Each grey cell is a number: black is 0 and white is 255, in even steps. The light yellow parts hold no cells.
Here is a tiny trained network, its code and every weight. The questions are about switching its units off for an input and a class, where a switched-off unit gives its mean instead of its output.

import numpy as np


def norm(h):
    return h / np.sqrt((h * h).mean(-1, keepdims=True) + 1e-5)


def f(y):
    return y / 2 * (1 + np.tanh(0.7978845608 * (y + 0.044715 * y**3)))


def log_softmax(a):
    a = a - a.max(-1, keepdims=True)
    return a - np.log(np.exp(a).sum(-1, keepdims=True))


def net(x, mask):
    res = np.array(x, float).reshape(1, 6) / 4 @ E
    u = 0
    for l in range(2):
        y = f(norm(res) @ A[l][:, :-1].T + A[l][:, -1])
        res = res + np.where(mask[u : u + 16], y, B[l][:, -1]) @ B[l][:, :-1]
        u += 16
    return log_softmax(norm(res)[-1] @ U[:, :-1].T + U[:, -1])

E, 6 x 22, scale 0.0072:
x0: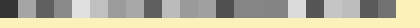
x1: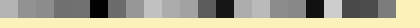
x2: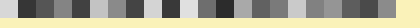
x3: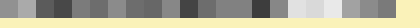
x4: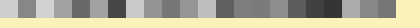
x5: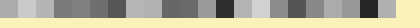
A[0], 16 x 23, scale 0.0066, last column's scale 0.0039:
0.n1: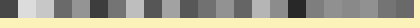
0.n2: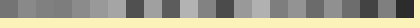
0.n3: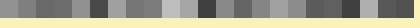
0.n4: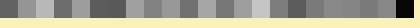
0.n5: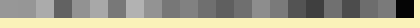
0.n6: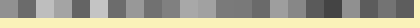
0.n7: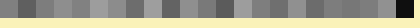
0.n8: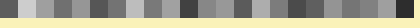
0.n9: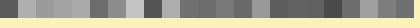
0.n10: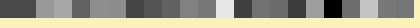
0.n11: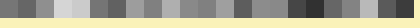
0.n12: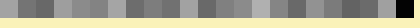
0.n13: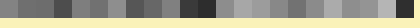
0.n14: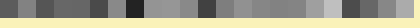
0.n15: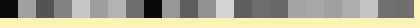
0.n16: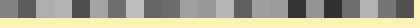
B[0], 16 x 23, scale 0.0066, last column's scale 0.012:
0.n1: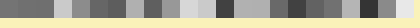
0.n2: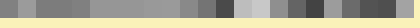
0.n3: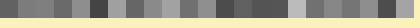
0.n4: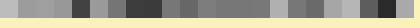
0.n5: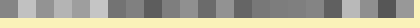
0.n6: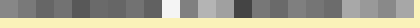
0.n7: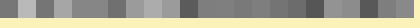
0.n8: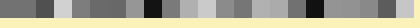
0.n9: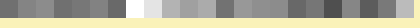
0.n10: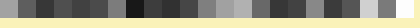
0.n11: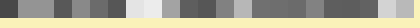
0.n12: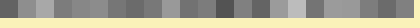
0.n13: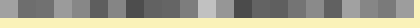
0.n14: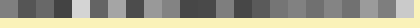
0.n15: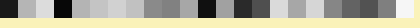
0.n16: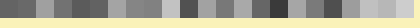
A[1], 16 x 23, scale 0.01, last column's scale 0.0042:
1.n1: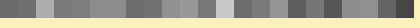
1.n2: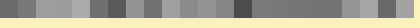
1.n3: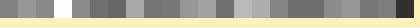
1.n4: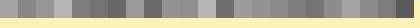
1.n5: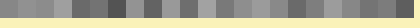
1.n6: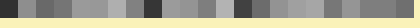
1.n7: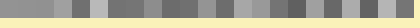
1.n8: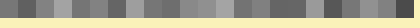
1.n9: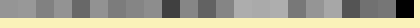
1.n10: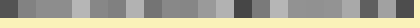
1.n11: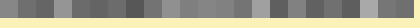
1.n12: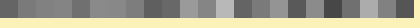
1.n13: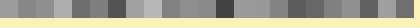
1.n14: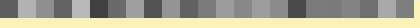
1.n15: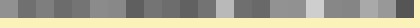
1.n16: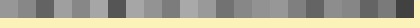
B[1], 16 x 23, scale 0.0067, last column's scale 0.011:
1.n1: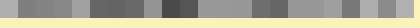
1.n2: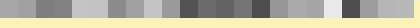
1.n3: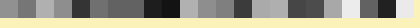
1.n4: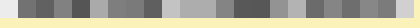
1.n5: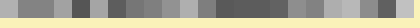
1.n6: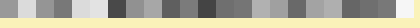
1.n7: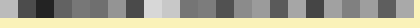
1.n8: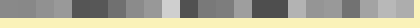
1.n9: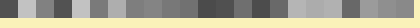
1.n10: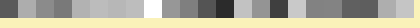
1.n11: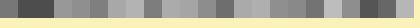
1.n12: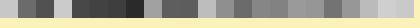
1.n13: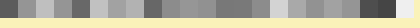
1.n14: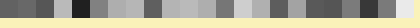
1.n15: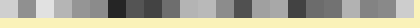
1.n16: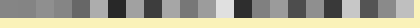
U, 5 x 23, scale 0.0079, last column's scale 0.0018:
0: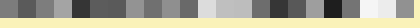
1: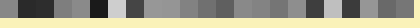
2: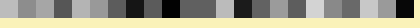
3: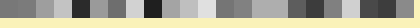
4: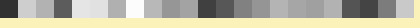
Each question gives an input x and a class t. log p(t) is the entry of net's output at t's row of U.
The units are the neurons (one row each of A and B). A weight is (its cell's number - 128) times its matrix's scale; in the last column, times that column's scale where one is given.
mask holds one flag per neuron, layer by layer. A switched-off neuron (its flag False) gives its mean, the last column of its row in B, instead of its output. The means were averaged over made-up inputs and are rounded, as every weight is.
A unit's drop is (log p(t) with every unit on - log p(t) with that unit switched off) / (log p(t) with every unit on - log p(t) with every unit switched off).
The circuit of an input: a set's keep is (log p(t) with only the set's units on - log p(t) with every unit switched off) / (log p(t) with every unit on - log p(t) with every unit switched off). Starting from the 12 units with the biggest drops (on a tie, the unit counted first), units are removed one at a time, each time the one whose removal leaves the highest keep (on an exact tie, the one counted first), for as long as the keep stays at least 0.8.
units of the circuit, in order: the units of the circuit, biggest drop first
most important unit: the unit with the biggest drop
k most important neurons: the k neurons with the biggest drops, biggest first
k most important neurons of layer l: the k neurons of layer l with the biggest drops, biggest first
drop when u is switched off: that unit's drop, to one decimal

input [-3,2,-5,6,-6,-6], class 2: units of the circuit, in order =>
1.n15, 0.n14
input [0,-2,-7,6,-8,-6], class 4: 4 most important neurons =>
0.n15, 1.n10, 1.n6, 1.n3
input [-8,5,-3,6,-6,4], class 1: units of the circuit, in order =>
0.n14
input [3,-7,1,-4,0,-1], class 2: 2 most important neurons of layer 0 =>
0.n15, 0.n10
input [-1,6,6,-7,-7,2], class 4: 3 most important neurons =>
0.n10, 0.n2, 1.n12
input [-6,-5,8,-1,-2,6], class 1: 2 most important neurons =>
1.n7, 0.n15
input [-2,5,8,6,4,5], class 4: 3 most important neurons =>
0.n1, 0.n8, 1.n9
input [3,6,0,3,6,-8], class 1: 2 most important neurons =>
0.n15, 0.n3
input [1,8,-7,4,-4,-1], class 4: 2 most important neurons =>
0.n14, 0.n10
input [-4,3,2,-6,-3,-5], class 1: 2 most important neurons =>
0.n3, 1.n11
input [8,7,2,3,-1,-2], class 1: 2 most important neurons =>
0.n15, 1.n6
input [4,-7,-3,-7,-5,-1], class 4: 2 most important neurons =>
0.n15, 1.n6
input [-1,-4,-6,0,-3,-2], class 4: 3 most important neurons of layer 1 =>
1.n6, 1.n10, 1.n14
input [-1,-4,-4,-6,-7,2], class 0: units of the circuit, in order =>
0.n10
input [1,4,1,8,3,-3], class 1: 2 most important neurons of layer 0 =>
0.n15, 0.n5
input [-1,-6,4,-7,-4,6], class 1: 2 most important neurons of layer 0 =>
0.n15, 0.n2
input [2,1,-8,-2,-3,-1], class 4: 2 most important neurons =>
0.n15, 1.n10
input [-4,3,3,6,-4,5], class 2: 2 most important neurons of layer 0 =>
0.n1, 0.n8
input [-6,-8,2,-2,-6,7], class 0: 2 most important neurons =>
0.n15, 1.n6
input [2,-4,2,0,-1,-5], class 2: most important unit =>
0.n10
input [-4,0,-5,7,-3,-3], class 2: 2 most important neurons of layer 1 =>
1.n15, 1.n12
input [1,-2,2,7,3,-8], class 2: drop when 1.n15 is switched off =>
0.1
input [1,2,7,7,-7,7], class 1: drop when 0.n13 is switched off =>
0.1
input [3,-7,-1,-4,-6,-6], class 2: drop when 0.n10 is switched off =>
0.6
